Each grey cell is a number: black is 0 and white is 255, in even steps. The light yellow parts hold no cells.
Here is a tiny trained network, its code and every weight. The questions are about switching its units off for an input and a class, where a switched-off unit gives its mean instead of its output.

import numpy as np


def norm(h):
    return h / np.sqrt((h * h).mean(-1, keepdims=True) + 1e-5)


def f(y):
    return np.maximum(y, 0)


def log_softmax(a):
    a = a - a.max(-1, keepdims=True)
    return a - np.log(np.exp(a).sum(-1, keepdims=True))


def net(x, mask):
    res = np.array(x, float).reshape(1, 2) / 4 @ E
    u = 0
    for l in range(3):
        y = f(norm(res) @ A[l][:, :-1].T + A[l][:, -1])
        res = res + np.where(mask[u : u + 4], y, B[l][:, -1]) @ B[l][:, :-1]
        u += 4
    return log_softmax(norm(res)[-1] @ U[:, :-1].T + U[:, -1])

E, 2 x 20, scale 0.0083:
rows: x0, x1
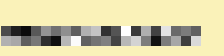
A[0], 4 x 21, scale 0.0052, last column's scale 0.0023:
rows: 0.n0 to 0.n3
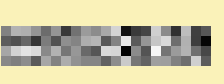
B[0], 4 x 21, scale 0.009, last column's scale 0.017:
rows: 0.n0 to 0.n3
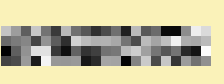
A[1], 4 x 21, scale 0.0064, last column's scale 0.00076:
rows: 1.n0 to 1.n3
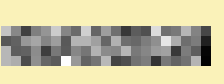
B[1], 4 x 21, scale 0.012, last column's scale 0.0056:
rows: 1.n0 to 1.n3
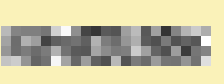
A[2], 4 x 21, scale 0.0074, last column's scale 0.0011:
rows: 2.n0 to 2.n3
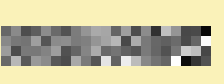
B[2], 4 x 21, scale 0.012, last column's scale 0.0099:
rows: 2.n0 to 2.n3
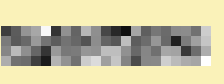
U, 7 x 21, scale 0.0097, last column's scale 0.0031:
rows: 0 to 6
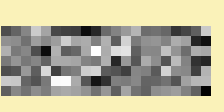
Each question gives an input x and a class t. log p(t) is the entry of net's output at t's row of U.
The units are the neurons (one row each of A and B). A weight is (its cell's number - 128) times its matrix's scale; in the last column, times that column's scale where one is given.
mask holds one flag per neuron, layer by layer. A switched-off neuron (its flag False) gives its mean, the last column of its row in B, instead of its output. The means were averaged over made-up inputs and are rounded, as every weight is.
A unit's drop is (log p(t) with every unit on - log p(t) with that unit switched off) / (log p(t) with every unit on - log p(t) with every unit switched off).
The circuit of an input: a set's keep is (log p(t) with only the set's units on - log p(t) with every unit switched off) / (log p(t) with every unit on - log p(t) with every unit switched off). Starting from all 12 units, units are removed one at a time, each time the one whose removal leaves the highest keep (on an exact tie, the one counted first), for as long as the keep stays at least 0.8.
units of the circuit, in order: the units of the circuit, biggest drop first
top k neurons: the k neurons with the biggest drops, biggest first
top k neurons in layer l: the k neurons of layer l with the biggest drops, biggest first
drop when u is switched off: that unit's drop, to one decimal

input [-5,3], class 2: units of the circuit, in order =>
[2.n3; 0.n0]
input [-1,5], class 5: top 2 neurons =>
[0.n2; 1.n3]
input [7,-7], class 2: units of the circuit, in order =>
[0.n2]
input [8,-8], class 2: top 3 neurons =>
[0.n2; 1.n0; 2.n2]
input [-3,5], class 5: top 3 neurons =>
[0.n2; 0.n1; 1.n3]
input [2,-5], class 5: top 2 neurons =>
[0.n2; 1.n0]
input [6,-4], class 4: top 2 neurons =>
[0.n0; 2.n0]
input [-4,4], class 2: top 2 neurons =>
[2.n3; 0.n0]
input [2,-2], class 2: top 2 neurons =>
[0.n1; 1.n0]
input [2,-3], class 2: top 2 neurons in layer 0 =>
[0.n1; 0.n2]
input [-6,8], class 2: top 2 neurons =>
[0.n0; 2.n3]
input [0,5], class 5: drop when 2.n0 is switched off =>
0.0
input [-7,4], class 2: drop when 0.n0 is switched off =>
0.5
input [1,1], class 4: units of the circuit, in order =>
[0.n0]
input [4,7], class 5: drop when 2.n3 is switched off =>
0.1
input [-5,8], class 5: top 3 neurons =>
[0.n2; 1.n3; 0.n1]
